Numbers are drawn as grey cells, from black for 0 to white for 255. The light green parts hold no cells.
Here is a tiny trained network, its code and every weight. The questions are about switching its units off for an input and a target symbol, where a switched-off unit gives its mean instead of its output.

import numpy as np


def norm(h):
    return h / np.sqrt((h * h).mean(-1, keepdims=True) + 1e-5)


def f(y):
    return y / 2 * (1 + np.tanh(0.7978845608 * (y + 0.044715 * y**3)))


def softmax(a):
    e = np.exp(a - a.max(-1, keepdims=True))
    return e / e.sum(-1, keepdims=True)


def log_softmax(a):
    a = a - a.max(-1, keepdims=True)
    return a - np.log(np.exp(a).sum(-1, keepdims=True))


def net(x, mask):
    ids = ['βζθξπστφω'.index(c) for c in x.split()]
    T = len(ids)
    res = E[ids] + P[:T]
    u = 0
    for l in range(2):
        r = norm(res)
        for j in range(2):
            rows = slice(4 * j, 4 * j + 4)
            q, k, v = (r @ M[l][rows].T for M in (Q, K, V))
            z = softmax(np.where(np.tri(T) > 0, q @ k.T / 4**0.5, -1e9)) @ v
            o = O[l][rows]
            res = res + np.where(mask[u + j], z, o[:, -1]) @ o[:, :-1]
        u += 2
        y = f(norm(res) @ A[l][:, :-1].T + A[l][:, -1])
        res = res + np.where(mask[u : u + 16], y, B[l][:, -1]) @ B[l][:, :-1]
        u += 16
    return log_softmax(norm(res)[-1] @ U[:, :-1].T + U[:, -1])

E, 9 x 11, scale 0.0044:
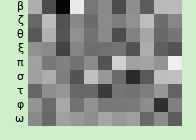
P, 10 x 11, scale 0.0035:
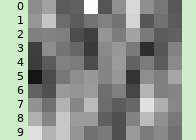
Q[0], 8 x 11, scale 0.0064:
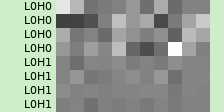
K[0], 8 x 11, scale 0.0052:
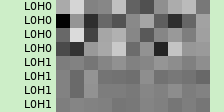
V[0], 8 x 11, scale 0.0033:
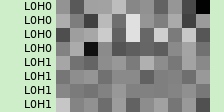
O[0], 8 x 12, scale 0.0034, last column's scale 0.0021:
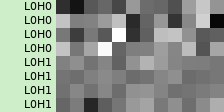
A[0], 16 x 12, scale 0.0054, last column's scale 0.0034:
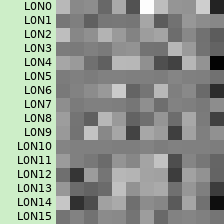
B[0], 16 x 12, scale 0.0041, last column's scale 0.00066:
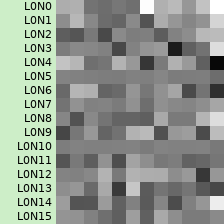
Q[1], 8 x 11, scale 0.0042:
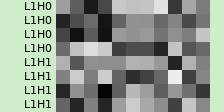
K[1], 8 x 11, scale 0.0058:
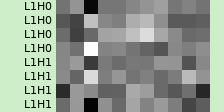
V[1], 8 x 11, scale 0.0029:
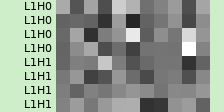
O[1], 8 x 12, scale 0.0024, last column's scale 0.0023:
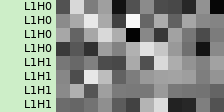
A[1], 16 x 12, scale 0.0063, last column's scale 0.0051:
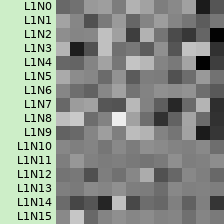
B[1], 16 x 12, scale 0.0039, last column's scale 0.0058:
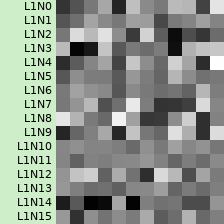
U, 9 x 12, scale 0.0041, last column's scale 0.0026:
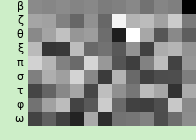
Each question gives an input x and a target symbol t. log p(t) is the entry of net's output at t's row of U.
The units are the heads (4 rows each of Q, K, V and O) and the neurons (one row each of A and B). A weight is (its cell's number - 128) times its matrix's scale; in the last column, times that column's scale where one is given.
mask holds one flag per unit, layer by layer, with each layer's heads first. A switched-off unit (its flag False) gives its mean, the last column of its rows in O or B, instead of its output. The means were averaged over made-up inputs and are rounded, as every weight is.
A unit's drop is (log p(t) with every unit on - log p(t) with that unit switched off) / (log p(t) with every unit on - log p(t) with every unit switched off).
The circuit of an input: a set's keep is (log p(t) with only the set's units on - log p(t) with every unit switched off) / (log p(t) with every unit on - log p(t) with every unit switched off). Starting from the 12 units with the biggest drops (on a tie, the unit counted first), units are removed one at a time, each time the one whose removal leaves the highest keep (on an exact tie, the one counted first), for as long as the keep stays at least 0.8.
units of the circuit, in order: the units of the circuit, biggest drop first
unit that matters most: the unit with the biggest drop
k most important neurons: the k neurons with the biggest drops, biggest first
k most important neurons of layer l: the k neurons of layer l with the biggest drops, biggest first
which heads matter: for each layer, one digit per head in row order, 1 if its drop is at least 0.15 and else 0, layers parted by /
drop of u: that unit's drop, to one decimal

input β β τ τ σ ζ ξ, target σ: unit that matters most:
L0H0
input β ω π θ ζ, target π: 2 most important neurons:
[L0N0, L1N8]
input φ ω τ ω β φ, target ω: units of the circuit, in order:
[L0H0, L1N14]
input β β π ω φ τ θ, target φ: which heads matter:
00 / 10
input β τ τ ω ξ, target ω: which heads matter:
00 / 00
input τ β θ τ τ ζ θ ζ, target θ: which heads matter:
11 / 00
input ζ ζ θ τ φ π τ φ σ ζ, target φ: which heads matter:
10 / 00
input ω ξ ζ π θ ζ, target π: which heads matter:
10 / 00
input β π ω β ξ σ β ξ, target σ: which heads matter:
00 / 11
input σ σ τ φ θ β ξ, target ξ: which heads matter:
11 / 00
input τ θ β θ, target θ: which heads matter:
10 / 00
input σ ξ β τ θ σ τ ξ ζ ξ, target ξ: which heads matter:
10 / 00
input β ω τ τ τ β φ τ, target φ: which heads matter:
10 / 10
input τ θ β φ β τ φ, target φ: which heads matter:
00 / 10
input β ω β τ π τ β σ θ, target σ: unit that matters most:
L1H1
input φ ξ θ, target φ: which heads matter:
00 / 00
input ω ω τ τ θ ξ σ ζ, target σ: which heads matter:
00 / 01
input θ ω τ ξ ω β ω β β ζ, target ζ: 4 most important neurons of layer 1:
[L1N4, L1N9, L1N0, L1N3]
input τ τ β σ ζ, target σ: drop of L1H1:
0.1
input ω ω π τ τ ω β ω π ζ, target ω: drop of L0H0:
1.0
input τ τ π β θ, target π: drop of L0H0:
0.9
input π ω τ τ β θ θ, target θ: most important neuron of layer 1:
[L1N4]
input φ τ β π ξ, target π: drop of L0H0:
0.8
